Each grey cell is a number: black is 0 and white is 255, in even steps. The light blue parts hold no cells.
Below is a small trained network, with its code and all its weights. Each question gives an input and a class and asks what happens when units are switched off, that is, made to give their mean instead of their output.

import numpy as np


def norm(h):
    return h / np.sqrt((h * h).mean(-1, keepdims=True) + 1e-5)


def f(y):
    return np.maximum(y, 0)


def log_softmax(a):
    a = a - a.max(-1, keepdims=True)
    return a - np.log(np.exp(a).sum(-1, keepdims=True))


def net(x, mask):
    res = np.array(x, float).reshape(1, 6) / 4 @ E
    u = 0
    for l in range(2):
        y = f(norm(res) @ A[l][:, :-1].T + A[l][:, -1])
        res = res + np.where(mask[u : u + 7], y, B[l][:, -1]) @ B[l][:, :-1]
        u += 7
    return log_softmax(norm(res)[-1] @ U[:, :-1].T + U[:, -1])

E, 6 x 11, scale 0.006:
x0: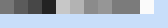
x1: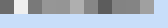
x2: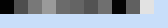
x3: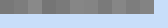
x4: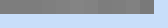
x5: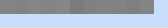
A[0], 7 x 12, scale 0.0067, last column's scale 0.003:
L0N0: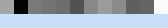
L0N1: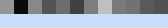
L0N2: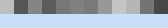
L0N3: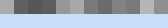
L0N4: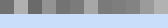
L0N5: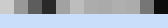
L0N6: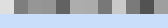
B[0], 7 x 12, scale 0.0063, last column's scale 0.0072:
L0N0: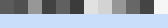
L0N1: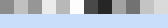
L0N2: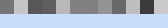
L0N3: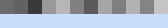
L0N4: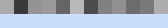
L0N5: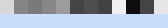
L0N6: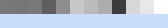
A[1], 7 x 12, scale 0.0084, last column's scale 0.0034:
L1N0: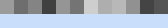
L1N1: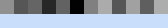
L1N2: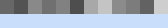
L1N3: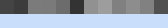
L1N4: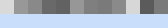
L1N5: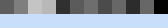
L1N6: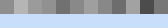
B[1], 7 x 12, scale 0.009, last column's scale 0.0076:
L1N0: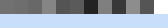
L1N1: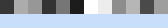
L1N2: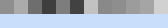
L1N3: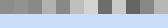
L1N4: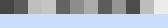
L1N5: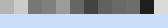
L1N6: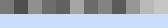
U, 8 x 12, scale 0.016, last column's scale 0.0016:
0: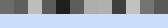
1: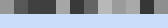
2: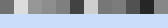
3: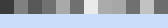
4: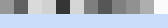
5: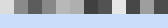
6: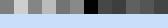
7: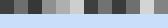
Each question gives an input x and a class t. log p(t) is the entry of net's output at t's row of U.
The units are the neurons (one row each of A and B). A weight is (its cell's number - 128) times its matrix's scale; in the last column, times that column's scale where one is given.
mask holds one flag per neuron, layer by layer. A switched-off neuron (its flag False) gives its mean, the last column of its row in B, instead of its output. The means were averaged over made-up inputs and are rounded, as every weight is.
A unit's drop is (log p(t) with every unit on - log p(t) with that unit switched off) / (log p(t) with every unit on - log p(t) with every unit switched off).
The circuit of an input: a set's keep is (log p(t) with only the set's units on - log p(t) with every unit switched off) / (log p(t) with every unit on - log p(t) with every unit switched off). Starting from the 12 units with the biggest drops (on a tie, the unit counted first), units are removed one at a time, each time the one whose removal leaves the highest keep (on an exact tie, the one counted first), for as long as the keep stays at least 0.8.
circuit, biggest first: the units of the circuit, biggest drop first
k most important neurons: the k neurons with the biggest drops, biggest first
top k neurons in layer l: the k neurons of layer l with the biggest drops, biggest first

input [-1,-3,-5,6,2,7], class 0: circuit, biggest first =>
L0N6
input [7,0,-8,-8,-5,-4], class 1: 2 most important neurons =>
L0N1, L0N2
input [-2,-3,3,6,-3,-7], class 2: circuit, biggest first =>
L0N0, L0N6
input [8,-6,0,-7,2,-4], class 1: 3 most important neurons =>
L0N0, L1N4, L0N6
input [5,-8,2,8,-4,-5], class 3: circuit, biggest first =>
L0N0, L0N1
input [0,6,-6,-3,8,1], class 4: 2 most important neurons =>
L1N4, L0N6
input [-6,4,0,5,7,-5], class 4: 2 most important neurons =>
L0N0, L0N5
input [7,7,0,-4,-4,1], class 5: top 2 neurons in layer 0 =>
L0N6, L0N5
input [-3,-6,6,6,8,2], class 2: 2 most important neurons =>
L0N0, L1N5
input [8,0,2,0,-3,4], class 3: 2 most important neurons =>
L0N1, L1N0
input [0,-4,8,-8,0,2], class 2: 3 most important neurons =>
L0N6, L1N5, L0N3
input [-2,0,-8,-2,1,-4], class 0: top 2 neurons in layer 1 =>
L1N0, L1N4
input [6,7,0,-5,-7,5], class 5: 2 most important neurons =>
L0N6, L1N0
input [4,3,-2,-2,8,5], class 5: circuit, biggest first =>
L0N5
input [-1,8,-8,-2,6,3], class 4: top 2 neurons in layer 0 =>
L0N6, L0N1
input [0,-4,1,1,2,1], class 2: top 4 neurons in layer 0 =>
L0N0, L0N6, L0N3, L0N1
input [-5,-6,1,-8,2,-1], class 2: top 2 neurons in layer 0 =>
L0N0, L0N1
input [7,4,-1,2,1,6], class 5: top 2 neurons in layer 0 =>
L0N0, L0N5
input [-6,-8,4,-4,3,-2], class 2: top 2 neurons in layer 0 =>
L0N0, L0N1
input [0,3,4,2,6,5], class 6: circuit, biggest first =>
L0N6
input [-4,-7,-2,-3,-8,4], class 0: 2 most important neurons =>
L0N0, L0N1
